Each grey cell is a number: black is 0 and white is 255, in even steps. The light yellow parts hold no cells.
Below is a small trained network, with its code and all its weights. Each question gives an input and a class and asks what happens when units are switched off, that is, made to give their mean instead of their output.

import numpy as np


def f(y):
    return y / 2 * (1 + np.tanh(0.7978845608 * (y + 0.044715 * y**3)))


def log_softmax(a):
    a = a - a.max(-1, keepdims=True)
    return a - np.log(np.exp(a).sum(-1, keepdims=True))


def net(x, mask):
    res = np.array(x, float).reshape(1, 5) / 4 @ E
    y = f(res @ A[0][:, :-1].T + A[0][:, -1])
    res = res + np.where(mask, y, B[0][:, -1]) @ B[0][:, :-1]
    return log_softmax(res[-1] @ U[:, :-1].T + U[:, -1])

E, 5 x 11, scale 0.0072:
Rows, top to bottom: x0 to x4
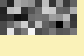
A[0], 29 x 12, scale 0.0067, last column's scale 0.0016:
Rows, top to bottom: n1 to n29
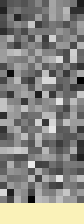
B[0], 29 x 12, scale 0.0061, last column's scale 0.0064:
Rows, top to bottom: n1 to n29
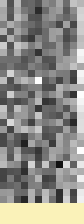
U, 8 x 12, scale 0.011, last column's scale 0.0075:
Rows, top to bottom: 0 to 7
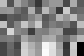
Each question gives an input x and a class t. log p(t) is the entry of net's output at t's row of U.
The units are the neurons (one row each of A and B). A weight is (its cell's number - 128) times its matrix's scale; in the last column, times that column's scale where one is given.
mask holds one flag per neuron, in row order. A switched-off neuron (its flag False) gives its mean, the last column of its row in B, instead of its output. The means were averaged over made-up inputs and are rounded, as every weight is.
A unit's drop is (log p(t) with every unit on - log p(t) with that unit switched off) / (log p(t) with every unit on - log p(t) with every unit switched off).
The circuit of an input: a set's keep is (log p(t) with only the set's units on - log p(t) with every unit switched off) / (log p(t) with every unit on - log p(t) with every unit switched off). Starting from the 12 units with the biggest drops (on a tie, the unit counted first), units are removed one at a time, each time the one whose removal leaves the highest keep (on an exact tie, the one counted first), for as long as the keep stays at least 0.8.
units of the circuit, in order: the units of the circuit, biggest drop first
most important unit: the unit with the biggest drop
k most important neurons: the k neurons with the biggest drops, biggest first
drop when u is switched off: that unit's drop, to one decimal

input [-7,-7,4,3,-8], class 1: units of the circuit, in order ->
n28
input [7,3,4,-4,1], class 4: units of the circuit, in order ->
n14; n11
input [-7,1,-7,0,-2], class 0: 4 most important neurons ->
n8; n16; n22; n14
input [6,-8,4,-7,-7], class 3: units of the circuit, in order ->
n7; n28
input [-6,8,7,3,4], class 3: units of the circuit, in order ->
n12; n19
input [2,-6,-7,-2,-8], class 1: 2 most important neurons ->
n28; n29
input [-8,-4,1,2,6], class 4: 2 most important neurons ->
n18; n6
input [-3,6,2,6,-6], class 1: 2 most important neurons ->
n29; n15
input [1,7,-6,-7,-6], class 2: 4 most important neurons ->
n15; n9; n26; n24
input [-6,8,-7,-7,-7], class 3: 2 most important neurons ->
n12; n19
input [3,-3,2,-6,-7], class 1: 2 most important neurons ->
n28; n29
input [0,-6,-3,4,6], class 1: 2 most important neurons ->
n24; n12
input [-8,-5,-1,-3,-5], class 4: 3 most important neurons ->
n18; n6; n24
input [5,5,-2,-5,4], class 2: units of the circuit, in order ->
n26
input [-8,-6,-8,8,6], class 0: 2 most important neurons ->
n16; n8
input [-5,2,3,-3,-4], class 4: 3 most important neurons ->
n18; n24; n6
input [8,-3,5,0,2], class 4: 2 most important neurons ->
n14; n11
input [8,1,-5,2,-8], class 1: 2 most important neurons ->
n29; n28
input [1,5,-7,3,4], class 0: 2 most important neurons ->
n22; n8
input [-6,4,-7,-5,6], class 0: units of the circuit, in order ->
n8
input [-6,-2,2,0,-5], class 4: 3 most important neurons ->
n18; n24; n6
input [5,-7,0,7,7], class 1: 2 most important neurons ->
n24; n4
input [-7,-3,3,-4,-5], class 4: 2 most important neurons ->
n18; n24
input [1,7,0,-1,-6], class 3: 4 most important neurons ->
n12; n19; n24; n17
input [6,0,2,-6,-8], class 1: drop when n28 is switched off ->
0.3
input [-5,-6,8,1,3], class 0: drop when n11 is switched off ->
0.0
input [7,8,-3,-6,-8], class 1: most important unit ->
n29
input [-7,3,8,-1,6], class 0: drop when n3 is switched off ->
0.1
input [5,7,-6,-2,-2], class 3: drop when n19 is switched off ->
0.3
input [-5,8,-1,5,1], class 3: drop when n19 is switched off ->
0.2
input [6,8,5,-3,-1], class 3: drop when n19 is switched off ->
0.2
